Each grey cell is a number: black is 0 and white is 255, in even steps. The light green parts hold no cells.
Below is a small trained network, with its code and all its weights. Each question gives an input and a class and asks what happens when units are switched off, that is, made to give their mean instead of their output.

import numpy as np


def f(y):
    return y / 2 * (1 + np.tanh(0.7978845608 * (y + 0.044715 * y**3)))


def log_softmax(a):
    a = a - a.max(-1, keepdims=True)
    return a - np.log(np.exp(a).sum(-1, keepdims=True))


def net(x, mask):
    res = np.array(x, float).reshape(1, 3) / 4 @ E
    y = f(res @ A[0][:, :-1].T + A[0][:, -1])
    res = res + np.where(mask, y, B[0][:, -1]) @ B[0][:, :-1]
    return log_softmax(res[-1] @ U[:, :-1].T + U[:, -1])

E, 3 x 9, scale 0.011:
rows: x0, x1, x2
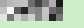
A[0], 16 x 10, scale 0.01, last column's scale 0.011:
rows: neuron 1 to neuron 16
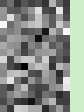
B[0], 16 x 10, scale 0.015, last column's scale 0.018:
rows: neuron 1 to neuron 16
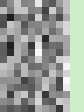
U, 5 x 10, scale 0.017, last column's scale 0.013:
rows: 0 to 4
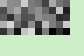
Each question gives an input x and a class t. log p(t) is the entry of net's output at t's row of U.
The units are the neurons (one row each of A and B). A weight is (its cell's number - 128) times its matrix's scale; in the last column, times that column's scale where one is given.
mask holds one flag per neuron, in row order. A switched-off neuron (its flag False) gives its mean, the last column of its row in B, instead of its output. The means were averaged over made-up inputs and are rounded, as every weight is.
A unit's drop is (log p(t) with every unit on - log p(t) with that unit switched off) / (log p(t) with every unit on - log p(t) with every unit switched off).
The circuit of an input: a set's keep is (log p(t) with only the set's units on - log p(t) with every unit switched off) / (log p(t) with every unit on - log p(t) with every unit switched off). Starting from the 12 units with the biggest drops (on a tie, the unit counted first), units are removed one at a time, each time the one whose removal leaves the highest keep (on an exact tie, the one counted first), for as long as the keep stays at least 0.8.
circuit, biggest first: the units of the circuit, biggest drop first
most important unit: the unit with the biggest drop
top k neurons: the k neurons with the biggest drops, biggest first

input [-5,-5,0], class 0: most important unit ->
neuron 2
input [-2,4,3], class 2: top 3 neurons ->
[neuron 7; neuron 3; neuron 5]
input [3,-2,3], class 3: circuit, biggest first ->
[neuron 2; neuron 7]
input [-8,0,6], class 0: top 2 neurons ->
[neuron 10; neuron 2]
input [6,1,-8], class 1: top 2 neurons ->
[neuron 15; neuron 1]
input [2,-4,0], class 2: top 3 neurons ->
[neuron 10; neuron 4; neuron 16]
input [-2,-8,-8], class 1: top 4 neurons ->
[neuron 1; neuron 15; neuron 5; neuron 12]
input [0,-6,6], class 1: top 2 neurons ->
[neuron 9; neuron 4]
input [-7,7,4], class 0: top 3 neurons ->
[neuron 10; neuron 2; neuron 16]
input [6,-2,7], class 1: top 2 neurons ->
[neuron 9; neuron 10]
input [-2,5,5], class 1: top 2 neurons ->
[neuron 4; neuron 9]
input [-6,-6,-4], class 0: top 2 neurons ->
[neuron 2; neuron 12]
